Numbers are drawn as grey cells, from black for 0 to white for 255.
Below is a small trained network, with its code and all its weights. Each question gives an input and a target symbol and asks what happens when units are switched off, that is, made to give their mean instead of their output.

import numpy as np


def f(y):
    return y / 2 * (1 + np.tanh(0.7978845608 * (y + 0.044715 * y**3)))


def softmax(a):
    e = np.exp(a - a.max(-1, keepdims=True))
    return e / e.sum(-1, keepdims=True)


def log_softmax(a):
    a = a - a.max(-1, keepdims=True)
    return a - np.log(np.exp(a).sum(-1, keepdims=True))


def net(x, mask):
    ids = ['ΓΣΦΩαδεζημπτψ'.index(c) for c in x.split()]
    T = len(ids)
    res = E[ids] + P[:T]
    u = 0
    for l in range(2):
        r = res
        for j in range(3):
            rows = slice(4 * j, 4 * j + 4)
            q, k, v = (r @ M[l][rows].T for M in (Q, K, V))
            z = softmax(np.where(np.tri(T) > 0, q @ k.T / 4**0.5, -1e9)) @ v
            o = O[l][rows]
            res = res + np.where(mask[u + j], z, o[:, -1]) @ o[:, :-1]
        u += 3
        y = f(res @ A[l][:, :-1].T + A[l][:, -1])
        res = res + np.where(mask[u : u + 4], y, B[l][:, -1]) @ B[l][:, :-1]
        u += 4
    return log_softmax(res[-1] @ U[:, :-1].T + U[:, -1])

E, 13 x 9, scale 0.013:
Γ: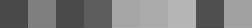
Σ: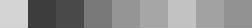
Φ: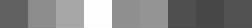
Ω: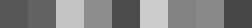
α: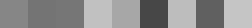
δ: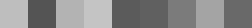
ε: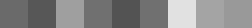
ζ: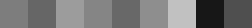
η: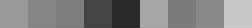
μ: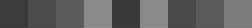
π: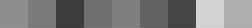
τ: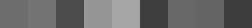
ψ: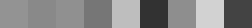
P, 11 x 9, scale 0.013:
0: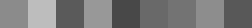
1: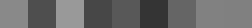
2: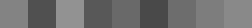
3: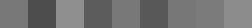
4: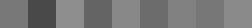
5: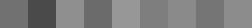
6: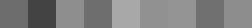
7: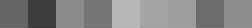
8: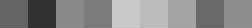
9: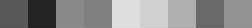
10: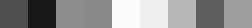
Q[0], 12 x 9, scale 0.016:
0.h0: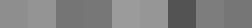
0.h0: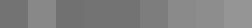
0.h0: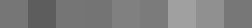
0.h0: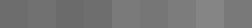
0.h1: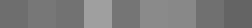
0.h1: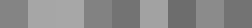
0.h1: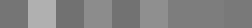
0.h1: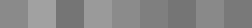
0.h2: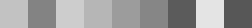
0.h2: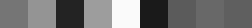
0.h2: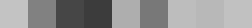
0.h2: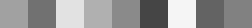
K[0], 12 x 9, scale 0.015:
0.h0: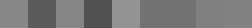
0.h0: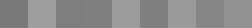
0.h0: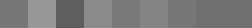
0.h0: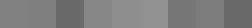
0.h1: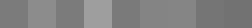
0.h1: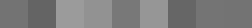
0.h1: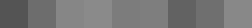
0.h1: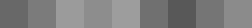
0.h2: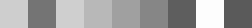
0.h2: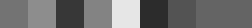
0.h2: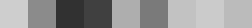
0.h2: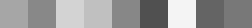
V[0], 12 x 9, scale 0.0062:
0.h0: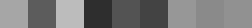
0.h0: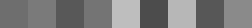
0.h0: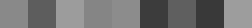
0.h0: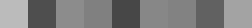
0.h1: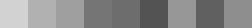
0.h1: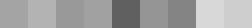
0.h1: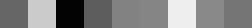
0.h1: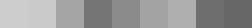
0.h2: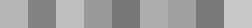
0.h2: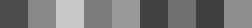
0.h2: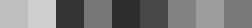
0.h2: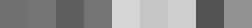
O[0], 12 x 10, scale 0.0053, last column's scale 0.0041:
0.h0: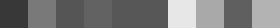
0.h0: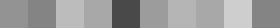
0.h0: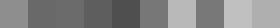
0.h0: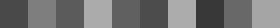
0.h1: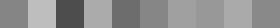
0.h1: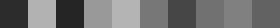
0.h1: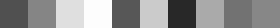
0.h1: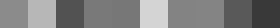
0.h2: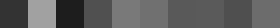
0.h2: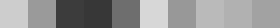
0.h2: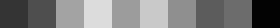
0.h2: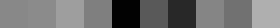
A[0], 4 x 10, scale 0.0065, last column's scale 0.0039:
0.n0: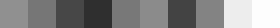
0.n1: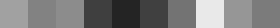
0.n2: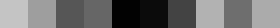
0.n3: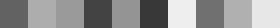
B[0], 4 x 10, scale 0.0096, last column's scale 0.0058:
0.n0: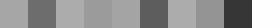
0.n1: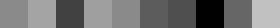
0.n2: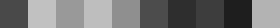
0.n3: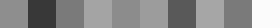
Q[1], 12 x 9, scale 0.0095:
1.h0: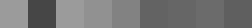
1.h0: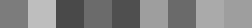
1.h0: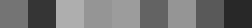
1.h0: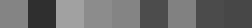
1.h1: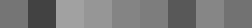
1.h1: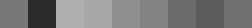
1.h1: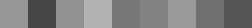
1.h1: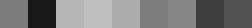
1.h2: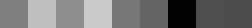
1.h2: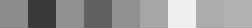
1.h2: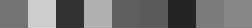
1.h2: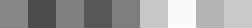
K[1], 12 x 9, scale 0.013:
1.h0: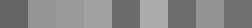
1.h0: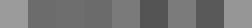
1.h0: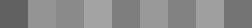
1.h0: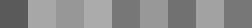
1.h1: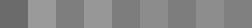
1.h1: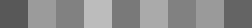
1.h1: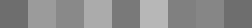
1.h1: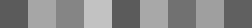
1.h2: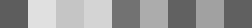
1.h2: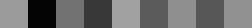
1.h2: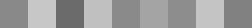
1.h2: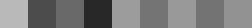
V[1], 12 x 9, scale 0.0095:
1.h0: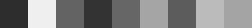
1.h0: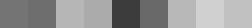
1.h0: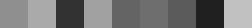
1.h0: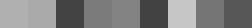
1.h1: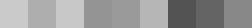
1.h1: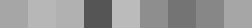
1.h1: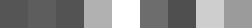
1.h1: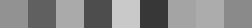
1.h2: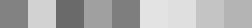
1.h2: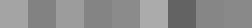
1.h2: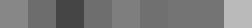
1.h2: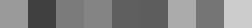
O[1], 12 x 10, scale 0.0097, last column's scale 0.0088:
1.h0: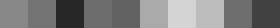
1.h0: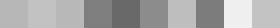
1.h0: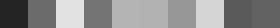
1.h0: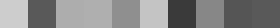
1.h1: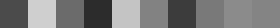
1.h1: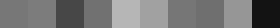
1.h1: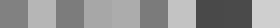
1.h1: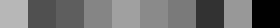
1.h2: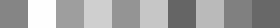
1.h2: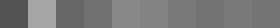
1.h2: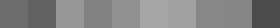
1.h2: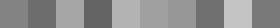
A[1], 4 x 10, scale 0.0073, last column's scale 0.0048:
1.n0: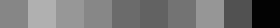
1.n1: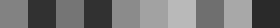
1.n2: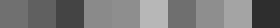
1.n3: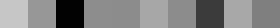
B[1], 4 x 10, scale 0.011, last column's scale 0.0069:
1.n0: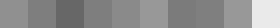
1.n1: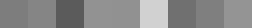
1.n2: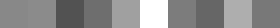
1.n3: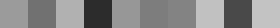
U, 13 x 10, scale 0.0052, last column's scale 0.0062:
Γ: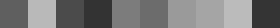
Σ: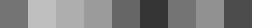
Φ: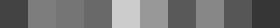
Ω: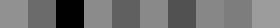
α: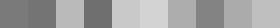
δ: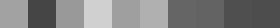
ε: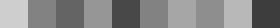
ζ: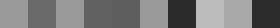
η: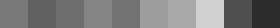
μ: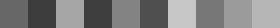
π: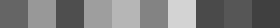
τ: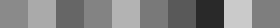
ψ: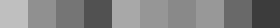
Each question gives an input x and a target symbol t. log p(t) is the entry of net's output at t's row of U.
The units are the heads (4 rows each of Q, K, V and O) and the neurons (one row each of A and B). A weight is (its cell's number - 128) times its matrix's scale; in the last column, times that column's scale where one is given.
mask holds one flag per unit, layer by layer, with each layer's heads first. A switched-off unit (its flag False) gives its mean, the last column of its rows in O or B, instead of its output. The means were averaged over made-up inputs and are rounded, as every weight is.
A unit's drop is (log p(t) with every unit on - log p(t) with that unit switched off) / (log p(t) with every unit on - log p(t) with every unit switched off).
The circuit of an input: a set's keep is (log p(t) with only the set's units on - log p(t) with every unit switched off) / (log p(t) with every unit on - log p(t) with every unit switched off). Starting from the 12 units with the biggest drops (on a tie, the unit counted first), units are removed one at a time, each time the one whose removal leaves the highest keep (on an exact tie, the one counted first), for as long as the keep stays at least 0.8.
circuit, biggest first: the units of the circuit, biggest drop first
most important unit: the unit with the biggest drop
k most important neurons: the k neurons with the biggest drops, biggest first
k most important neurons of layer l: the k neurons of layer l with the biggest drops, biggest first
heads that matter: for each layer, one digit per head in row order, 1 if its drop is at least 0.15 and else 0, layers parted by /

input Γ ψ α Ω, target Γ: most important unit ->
0.h1
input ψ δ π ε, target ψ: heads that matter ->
101 / 110
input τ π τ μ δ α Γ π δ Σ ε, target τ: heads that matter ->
111 / 110
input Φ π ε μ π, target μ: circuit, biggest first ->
0.h2, 1.h2
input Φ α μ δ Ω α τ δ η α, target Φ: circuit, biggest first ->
0.h0, 1.h0
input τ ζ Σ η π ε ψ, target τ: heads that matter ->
111 / 110
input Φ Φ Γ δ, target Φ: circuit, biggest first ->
0.h0, 1.h0, 1.h1
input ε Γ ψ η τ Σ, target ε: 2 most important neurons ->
0.n1, 0.n2
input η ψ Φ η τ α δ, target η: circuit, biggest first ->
1.h0, 0.h1
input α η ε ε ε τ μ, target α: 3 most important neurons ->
0.n0, 0.n2, 0.n3
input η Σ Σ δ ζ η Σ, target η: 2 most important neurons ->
0.n0, 0.n3
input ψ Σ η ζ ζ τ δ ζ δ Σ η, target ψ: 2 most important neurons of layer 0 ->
0.n0, 0.n1
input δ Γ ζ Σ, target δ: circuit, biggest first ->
1.h0, 0.h1
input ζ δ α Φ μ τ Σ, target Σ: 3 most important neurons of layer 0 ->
0.n2, 0.n1, 0.n0
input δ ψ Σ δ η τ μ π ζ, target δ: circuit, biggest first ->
1.h0
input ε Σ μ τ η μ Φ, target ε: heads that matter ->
011 / 110
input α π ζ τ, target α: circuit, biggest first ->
0.h2, 1.h0, 1.h2, 0.n0
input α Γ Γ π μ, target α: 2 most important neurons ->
0.n0, 0.n2
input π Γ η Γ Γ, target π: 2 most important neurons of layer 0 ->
0.n0, 0.n1
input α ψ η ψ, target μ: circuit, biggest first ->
1.h2
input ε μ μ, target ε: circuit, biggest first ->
0.h2, 1.h0, 0.n1, 1.h1
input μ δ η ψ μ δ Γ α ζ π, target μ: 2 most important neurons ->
0.n0, 1.n1
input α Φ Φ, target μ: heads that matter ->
011 / 001
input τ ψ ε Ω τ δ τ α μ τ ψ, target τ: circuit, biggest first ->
1.h0, 1.h1, 0.h0
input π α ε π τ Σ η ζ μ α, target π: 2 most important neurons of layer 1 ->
1.n1, 1.n3
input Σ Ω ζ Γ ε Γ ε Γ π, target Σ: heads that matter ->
011 / 000
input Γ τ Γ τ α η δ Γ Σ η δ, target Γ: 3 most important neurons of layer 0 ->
0.n0, 0.n1, 0.n2
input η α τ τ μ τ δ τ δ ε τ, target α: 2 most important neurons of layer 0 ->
0.n2, 0.n1
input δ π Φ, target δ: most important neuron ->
0.n3
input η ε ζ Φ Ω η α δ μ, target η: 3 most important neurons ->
0.n0, 0.n3, 1.n0
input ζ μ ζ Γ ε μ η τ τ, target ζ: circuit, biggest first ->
1.h1, 0.h1
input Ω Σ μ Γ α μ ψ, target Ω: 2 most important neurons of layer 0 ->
0.n1, 0.n3
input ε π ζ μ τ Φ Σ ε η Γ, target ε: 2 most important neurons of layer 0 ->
0.n1, 0.n0
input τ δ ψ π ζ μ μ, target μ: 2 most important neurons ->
0.n0, 1.n0
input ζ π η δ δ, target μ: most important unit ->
0.h2
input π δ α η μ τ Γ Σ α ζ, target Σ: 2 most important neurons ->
0.n2, 1.n1
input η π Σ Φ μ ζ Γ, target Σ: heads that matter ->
001 / 001
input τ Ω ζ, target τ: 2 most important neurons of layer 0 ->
0.n1, 0.n2
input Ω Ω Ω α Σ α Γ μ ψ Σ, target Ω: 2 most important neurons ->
1.n1, 0.n1
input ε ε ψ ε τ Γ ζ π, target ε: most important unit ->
0.h2
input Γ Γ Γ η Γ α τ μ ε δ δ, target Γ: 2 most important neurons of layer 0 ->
0.n0, 0.n1
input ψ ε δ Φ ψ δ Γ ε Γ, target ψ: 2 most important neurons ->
1.n3, 0.n1
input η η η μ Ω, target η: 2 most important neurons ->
0.n0, 0.n3
